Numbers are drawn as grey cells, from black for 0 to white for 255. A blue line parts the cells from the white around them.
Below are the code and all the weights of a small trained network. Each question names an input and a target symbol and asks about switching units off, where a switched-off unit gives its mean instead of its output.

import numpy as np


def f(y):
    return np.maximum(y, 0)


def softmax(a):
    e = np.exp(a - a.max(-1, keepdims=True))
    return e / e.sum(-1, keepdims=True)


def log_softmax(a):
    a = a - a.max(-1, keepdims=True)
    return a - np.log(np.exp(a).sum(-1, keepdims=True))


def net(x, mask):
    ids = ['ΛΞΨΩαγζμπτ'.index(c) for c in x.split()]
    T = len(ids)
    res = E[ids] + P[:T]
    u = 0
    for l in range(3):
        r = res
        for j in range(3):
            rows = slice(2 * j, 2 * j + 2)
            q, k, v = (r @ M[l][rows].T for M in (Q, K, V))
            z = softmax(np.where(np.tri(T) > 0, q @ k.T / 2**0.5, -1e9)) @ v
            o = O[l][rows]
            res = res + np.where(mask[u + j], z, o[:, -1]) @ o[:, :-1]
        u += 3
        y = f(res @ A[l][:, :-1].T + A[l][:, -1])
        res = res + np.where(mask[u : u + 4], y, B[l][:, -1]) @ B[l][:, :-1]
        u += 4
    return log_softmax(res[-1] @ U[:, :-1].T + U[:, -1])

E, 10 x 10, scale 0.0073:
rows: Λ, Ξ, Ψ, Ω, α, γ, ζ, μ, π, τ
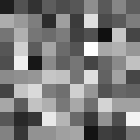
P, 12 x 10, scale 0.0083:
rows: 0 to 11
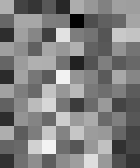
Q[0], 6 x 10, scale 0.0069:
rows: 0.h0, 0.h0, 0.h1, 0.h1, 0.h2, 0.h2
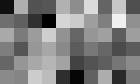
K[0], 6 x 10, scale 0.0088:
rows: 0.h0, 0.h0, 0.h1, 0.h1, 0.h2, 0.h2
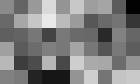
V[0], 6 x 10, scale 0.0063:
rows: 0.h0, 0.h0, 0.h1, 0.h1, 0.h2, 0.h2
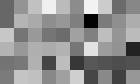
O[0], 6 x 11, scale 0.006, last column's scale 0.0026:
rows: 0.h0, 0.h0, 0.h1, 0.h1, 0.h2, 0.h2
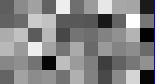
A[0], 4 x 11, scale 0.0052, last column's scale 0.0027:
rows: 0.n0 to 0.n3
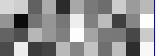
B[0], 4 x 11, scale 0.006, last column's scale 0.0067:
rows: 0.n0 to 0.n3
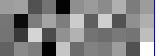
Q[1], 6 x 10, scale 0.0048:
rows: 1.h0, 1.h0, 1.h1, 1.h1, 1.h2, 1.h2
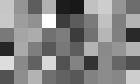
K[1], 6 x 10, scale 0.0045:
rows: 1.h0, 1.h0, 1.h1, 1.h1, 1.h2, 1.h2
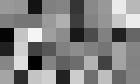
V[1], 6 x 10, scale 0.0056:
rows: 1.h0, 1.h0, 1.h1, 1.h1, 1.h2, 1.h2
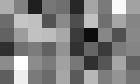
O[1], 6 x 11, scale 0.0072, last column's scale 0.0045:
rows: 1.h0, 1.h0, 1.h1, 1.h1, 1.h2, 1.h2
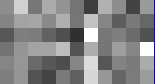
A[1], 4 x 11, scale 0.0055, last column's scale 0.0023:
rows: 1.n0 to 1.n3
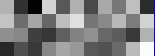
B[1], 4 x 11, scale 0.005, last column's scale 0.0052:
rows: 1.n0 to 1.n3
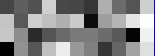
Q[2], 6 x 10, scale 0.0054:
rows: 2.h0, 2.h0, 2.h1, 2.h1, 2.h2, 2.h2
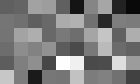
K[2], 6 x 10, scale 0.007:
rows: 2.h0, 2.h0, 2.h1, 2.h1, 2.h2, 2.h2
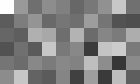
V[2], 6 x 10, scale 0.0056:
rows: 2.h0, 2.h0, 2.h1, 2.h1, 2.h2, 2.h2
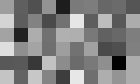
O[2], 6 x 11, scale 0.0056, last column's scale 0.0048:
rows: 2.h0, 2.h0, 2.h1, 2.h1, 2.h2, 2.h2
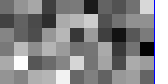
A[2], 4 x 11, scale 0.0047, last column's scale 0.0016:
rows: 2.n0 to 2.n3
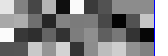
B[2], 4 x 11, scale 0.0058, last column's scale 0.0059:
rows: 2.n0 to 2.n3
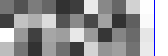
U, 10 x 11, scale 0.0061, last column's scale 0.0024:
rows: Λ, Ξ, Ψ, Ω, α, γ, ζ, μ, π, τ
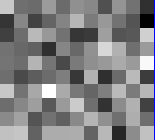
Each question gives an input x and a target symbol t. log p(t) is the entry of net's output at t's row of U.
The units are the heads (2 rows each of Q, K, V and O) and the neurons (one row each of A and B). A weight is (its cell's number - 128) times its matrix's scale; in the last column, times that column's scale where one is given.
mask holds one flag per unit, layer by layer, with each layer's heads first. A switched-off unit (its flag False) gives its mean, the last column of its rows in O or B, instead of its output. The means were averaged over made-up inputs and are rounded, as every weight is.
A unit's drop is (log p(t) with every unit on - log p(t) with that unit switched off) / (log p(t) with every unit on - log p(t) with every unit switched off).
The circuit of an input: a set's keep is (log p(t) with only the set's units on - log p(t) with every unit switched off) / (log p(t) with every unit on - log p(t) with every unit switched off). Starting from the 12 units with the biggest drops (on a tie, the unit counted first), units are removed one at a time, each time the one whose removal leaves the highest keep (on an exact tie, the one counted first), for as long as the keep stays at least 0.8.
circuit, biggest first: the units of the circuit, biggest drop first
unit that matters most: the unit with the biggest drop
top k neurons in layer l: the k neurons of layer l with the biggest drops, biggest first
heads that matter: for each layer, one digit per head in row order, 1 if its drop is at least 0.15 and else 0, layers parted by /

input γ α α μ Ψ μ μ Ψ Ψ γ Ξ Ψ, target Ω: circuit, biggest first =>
(0.h0 0.n3)
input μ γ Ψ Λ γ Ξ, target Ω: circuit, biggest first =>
(0.h0 0.n3 2.n2)
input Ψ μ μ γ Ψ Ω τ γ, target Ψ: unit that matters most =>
2.h0
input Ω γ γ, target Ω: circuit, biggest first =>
(1.h2 0.h0 0.n3 2.h2)
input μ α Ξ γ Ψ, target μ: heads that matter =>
011 / 010 / 111
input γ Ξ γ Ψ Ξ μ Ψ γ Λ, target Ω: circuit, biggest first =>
(0.h0 0.n3)
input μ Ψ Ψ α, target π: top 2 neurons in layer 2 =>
(2.n0 2.n2)
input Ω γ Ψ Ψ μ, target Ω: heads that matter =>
100 / 010 / 110
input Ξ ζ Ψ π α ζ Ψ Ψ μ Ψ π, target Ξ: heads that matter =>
100 / 010 / 100
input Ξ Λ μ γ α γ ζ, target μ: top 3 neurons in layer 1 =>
(1.n3 1.n1 1.n0)
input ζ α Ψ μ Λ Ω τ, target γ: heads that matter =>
100 / 101 / 000
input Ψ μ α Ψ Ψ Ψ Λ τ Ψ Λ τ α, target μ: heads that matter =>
001 / 101 / 001
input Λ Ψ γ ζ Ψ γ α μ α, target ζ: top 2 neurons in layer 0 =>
(0.n1 0.n3)
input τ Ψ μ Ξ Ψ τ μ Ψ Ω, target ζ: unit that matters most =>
1.h2
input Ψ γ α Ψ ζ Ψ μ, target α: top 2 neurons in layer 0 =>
(0.n1 0.n2)
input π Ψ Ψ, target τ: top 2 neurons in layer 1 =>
(1.n0 1.n3)
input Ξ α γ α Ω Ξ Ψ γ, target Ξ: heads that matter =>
100 / 011 / 100
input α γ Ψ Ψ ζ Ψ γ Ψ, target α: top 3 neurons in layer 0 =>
(0.n0 0.n3 0.n2)
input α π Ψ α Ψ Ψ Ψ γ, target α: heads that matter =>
111 / 100 / 010
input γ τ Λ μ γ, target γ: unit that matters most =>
1.h1
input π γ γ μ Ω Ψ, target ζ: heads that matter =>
100 / 101 / 101
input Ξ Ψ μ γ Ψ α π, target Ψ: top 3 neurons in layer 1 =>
(1.n0 1.n3 1.n2)
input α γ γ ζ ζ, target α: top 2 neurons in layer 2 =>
(2.n0 2.n2)
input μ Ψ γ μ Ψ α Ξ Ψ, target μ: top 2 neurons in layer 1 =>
(1.n0 1.n1)
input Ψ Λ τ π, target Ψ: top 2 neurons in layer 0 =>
(0.n1 0.n3)
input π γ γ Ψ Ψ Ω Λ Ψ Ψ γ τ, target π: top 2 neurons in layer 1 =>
(1.n0 1.n3)
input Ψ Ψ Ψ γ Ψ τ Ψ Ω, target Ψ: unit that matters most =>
2.h0
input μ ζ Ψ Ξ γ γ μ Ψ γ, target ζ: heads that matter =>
100 / 001 / 101
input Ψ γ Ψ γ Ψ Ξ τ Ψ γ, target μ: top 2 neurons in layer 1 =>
(1.n3 1.n1)
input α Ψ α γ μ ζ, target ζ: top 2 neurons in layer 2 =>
(2.n0 2.n3)
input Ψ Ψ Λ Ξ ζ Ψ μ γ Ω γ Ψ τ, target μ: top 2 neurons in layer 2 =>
(2.n1 2.n0)
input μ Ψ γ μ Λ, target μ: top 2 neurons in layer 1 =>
(1.n0 1.n1)
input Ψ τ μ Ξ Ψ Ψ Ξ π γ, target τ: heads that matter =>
001 / 000 / 011
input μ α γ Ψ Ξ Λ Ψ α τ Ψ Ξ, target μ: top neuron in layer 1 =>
(1.n0)
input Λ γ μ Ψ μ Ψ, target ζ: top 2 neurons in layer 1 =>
(1.n3 1.n2)
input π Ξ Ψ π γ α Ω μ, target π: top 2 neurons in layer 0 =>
(0.n1 0.n3)
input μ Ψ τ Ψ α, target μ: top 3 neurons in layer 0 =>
(0.n0 0.n1 0.n3)
